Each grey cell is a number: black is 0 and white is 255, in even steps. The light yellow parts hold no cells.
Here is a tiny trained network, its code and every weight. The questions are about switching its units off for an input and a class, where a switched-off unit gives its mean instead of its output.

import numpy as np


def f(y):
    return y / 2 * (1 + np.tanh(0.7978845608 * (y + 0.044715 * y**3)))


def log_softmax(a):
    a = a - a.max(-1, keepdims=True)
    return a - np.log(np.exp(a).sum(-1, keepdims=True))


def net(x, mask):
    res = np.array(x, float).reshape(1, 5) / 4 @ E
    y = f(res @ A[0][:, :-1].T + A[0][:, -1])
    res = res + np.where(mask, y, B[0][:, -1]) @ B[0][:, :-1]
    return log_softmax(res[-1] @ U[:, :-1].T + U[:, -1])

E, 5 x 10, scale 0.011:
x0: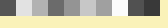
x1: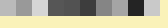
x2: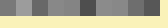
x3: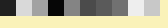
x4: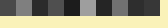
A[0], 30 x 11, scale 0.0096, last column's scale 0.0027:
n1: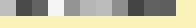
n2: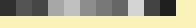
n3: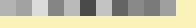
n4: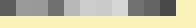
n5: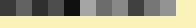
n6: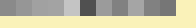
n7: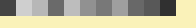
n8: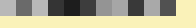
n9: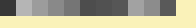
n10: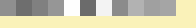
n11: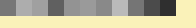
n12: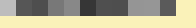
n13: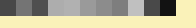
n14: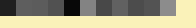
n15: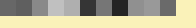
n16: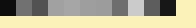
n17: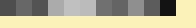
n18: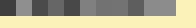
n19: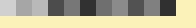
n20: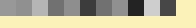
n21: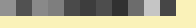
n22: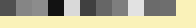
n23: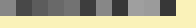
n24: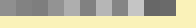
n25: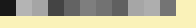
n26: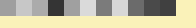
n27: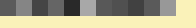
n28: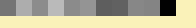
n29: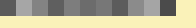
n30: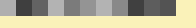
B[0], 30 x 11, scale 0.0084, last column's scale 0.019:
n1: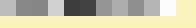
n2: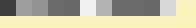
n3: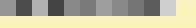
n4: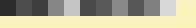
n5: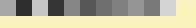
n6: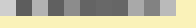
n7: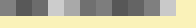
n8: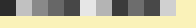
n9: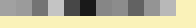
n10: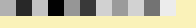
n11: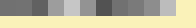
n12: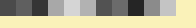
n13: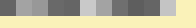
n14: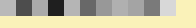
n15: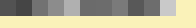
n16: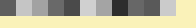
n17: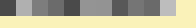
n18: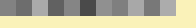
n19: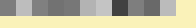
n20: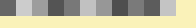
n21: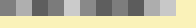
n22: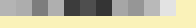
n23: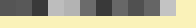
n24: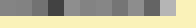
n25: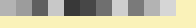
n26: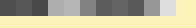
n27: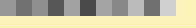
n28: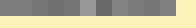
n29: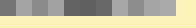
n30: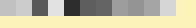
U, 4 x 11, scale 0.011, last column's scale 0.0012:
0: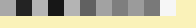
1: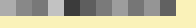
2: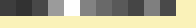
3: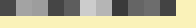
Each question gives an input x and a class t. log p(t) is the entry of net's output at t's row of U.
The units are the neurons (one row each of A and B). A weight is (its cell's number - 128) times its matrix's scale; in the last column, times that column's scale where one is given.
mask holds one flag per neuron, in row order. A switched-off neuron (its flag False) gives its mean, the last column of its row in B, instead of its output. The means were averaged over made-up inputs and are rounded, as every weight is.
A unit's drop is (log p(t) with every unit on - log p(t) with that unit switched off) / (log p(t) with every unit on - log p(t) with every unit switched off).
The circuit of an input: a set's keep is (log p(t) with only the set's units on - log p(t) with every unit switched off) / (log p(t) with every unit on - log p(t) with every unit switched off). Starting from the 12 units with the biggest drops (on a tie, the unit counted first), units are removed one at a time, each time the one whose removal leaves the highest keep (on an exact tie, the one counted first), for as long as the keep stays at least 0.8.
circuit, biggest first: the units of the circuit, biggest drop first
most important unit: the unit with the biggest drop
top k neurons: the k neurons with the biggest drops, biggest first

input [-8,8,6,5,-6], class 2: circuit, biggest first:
(n12)
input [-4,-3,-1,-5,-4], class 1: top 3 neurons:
(n1, n30, n14)
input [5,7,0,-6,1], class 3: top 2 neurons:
(n8, n20)
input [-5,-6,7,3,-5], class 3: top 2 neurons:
(n2, n16)
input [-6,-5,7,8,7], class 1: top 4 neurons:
(n25, n22, n9, n10)
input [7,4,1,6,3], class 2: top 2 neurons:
(n26, n1)
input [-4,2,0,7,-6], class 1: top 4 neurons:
(n22, n25, n9, n14)
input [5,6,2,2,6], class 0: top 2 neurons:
(n14, n5)
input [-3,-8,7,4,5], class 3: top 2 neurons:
(n16, n2)
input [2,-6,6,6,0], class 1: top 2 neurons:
(n22, n25)
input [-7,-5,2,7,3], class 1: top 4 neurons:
(n22, n25, n9, n4)
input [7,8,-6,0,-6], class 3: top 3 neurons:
(n8, n20, n19)
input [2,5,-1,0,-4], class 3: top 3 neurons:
(n8, n20, n14)
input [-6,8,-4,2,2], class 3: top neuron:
(n8)
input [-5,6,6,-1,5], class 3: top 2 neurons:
(n8, n10)
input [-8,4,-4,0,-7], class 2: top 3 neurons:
(n12, n23, n21)
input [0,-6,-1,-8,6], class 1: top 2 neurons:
(n30, n1)
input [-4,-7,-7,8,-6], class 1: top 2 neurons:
(n22, n25)
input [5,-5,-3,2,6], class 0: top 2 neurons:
(n14, n5)
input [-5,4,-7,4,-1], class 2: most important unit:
n1
